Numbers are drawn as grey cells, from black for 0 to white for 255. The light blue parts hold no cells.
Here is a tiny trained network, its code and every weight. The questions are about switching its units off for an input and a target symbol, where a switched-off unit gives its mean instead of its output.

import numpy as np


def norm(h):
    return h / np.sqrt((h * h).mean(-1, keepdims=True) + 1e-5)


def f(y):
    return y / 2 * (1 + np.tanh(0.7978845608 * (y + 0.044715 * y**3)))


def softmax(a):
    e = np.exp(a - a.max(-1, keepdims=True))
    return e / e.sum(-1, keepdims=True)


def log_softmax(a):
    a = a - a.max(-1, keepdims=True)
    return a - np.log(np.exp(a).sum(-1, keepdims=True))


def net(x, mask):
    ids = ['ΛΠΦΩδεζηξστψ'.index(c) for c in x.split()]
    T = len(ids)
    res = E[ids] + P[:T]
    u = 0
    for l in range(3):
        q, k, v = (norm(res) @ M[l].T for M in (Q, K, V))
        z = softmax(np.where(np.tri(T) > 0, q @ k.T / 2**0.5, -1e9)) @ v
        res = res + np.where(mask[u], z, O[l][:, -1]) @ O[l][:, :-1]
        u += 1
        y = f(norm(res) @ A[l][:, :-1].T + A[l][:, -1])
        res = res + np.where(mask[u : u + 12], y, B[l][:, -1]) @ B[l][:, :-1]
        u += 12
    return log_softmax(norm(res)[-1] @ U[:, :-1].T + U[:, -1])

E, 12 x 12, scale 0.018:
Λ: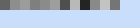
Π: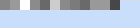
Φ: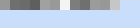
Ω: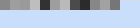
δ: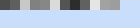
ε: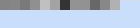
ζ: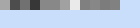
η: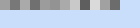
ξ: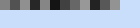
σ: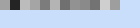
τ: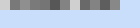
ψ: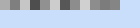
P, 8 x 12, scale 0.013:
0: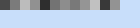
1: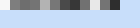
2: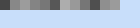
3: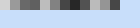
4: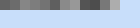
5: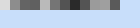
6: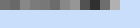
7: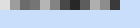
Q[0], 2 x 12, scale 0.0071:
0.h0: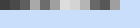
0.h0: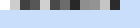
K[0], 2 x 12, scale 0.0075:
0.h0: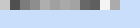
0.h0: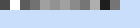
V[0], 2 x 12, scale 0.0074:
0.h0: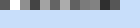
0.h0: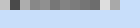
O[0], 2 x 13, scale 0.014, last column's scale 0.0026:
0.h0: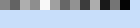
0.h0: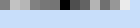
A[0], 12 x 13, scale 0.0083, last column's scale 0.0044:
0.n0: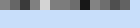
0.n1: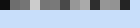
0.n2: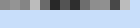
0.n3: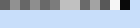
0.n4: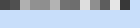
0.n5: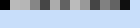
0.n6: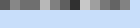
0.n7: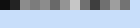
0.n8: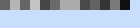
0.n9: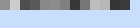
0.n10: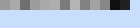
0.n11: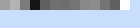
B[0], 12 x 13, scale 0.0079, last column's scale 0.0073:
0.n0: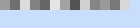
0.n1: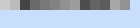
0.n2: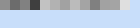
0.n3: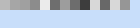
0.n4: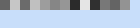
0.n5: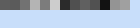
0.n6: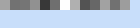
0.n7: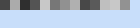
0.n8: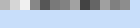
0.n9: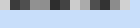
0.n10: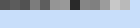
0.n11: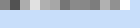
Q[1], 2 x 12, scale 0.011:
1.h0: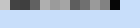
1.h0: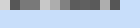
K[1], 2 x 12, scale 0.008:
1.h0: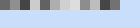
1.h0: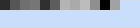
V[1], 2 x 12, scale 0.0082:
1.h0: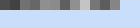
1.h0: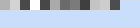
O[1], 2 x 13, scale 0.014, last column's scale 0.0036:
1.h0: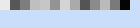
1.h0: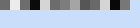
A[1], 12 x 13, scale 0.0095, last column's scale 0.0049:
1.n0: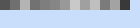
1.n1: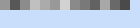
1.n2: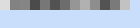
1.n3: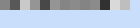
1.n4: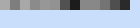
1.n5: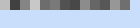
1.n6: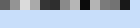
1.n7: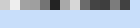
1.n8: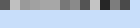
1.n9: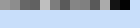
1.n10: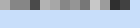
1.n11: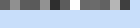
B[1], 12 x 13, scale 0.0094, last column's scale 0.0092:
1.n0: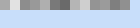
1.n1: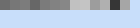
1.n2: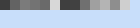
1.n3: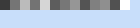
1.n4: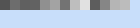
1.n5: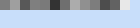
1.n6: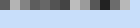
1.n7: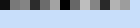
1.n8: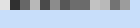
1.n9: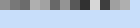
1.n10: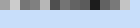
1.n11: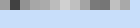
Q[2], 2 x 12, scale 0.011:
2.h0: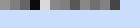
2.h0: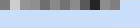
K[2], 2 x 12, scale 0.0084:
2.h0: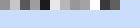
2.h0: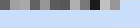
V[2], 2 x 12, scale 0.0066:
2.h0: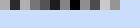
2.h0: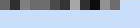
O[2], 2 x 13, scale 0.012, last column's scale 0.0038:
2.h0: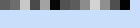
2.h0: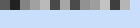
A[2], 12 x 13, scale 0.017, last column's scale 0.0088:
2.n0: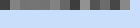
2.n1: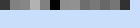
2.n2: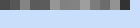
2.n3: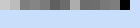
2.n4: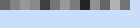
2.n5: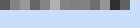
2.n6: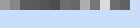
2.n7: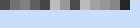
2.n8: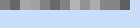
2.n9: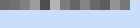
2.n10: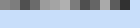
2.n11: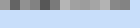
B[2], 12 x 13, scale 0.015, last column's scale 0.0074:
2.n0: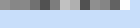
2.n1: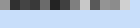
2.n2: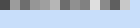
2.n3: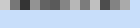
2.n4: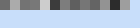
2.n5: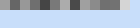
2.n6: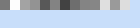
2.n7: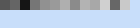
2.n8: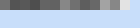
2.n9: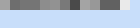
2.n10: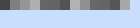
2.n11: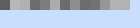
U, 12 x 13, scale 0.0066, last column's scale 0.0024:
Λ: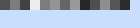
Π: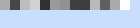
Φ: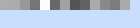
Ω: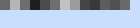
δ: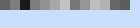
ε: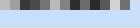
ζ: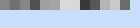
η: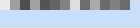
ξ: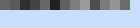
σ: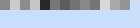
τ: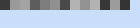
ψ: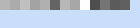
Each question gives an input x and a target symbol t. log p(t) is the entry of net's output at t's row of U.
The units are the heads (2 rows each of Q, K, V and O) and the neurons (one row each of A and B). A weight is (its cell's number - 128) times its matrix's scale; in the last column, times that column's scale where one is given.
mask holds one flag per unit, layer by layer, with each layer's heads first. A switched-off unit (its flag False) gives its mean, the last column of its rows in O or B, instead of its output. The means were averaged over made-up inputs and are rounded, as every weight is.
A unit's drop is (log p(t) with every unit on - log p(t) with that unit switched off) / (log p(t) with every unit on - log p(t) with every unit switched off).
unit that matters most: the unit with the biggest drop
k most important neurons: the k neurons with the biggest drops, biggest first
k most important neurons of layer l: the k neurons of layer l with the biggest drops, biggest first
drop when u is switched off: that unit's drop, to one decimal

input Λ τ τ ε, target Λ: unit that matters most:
1.h0
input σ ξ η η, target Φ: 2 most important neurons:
[1.n10, 1.n9]
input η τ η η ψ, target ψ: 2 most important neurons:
[0.n4, 0.n9]
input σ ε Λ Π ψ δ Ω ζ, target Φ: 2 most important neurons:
[1.n10, 1.n9]
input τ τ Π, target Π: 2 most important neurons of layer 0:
[0.n9, 0.n5]
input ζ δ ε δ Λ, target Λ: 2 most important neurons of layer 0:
[0.n5, 0.n9]
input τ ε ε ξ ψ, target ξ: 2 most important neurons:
[2.n1, 1.n5]
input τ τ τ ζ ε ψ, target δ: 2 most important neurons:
[0.n8, 2.n7]
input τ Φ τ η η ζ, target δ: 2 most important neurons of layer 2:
[2.n7, 2.n2]
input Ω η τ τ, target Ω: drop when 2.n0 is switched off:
0.1
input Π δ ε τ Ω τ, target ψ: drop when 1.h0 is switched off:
0.2
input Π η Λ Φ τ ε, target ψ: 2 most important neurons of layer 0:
[0.n0, 0.n9]
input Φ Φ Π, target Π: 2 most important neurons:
[0.n9, 1.n8]
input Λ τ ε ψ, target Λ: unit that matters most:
1.h0
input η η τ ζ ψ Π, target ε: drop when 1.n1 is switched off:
0.0
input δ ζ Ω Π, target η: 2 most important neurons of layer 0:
[0.n9, 0.n4]
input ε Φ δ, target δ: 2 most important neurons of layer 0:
[0.n4, 0.n9]
